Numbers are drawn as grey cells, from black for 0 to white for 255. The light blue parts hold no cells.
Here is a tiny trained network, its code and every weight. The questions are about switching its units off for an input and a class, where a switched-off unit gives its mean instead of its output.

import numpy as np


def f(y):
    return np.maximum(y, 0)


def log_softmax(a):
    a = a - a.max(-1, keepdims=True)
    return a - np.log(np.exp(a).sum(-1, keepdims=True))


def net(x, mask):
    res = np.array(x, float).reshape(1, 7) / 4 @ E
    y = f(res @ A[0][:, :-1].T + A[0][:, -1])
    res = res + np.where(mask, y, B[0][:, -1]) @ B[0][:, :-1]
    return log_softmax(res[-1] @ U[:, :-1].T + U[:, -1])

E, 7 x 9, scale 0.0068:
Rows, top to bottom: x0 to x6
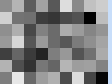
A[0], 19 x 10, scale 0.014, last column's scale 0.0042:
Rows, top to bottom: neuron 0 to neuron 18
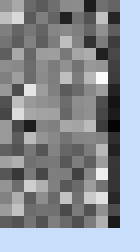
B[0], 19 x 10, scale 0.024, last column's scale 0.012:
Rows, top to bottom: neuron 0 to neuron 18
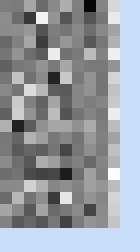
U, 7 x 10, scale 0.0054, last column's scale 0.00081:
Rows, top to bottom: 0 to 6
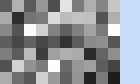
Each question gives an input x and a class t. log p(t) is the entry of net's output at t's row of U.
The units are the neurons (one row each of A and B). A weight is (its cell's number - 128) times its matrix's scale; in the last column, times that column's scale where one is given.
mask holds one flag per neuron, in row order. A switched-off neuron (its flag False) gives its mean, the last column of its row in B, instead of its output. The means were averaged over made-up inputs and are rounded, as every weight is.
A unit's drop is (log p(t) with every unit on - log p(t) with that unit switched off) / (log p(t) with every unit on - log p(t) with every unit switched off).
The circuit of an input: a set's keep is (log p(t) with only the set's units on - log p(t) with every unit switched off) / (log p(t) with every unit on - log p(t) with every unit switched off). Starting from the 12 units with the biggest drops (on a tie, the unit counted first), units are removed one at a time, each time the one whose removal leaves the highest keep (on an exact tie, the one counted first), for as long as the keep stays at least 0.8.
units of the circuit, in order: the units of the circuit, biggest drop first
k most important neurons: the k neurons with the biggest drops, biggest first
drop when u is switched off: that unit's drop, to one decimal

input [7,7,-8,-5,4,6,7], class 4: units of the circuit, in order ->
neuron 3; neuron 0
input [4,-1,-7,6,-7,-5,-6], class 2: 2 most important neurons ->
neuron 7; neuron 15
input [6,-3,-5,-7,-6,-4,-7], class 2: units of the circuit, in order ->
neuron 7
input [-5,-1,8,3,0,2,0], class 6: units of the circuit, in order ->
neuron 9; neuron 14
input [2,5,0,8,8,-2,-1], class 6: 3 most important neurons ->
neuron 1; neuron 17; neuron 13
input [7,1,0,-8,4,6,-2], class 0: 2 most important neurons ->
neuron 16; neuron 6
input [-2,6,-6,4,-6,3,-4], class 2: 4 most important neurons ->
neuron 7; neuron 15; neuron 11; neuron 0
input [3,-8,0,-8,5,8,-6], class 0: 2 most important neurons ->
neuron 16; neuron 6
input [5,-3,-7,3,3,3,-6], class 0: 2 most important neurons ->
neuron 16; neuron 6
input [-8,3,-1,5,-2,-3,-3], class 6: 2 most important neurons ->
neuron 1; neuron 17
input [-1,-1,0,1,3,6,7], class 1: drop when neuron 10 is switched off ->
1.0
